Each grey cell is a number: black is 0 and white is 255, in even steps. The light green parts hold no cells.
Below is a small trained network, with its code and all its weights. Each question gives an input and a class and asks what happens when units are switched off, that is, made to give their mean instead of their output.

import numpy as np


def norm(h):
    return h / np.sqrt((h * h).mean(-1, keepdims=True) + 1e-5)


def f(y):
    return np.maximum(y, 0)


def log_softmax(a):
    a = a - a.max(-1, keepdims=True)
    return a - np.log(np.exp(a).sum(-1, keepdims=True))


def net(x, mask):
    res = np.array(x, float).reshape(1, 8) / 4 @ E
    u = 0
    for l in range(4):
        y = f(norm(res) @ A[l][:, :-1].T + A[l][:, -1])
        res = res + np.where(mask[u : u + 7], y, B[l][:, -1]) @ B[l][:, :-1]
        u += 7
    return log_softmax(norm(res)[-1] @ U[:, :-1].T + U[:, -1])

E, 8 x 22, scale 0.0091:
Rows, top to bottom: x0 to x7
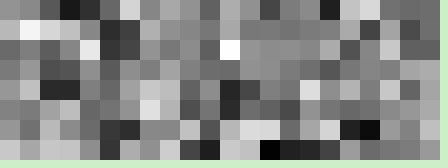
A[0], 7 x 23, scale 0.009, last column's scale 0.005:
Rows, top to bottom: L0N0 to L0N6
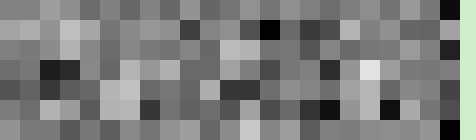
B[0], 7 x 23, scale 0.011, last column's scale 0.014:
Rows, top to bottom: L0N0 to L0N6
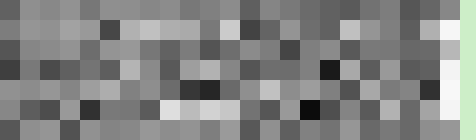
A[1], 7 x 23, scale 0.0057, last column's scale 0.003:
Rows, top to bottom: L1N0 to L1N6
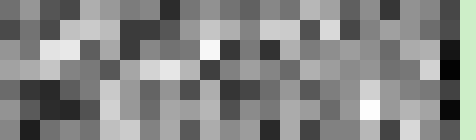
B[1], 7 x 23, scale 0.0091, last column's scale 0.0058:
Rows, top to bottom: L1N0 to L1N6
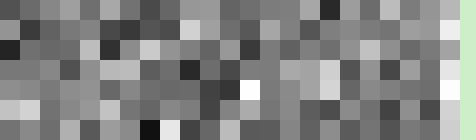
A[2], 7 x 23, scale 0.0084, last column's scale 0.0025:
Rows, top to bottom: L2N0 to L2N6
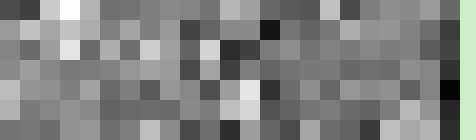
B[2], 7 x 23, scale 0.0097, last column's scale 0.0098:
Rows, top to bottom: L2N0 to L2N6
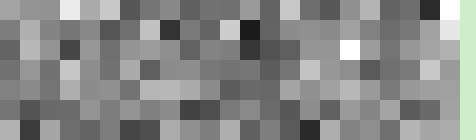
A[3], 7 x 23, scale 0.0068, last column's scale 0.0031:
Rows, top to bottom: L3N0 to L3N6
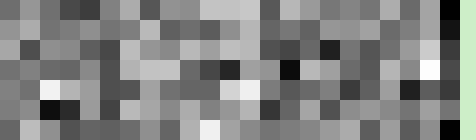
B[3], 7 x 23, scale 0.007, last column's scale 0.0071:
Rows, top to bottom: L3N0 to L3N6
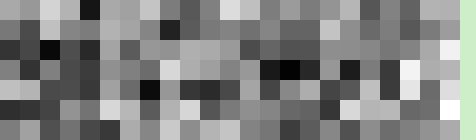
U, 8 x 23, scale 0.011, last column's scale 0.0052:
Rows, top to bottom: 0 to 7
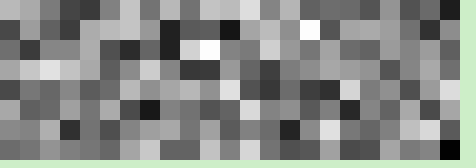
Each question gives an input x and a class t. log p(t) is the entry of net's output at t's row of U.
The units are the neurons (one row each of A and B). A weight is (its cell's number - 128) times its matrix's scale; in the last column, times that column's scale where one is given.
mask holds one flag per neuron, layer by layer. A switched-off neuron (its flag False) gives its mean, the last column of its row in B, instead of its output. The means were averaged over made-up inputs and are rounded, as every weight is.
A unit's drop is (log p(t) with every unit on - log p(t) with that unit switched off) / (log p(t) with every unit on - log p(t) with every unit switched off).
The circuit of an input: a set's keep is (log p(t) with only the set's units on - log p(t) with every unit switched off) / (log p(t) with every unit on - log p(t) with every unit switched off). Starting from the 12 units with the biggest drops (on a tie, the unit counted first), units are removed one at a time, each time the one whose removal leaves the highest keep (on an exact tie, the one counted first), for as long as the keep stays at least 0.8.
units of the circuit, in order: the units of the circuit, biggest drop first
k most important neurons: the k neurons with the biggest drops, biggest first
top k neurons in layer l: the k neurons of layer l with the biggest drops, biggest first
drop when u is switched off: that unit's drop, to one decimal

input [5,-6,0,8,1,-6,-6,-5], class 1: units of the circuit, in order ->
(L0N4)
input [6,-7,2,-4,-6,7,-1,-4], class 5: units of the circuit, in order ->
(L0N1, L1N4)
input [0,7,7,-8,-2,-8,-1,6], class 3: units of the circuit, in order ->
(L0N3, L0N5)
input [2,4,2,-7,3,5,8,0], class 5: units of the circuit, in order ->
(L0N1, L3N4)
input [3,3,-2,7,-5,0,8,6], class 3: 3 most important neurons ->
(L0N3, L2N0, L2N4)
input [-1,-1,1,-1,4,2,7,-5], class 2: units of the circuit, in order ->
(L0N1, L1N1)
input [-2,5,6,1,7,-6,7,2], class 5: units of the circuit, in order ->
(L0N1, L3N4)
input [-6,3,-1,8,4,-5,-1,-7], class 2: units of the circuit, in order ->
(L1N1, L0N3)
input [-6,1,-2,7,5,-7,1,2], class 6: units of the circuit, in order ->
(L2N0, L0N5, L0N3, L3N3)
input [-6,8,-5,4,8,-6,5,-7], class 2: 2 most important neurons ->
(L0N1, L1N1)
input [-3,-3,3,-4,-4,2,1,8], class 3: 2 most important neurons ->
(L0N3, L2N0)
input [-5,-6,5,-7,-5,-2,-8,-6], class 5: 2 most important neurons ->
(L0N3, L1N1)
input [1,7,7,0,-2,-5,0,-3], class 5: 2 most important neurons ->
(L0N3, L3N4)
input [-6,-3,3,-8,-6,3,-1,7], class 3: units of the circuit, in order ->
(L0N3)
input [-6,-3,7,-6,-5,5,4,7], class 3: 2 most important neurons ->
(L0N5, L2N1)
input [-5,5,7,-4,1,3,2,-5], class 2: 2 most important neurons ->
(L1N1, L0N4)
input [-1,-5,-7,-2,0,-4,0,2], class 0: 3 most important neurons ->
(L0N5, L0N4, L0N1)
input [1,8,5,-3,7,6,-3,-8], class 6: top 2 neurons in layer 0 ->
(L0N5, L0N3)
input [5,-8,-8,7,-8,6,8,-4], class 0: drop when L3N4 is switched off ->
0.1
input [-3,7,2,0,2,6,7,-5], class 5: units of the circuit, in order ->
(L0N1)
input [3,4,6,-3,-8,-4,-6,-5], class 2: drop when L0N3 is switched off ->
0.3
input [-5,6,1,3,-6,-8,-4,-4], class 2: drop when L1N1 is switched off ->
0.3
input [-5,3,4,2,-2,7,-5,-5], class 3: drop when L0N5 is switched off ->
0.2
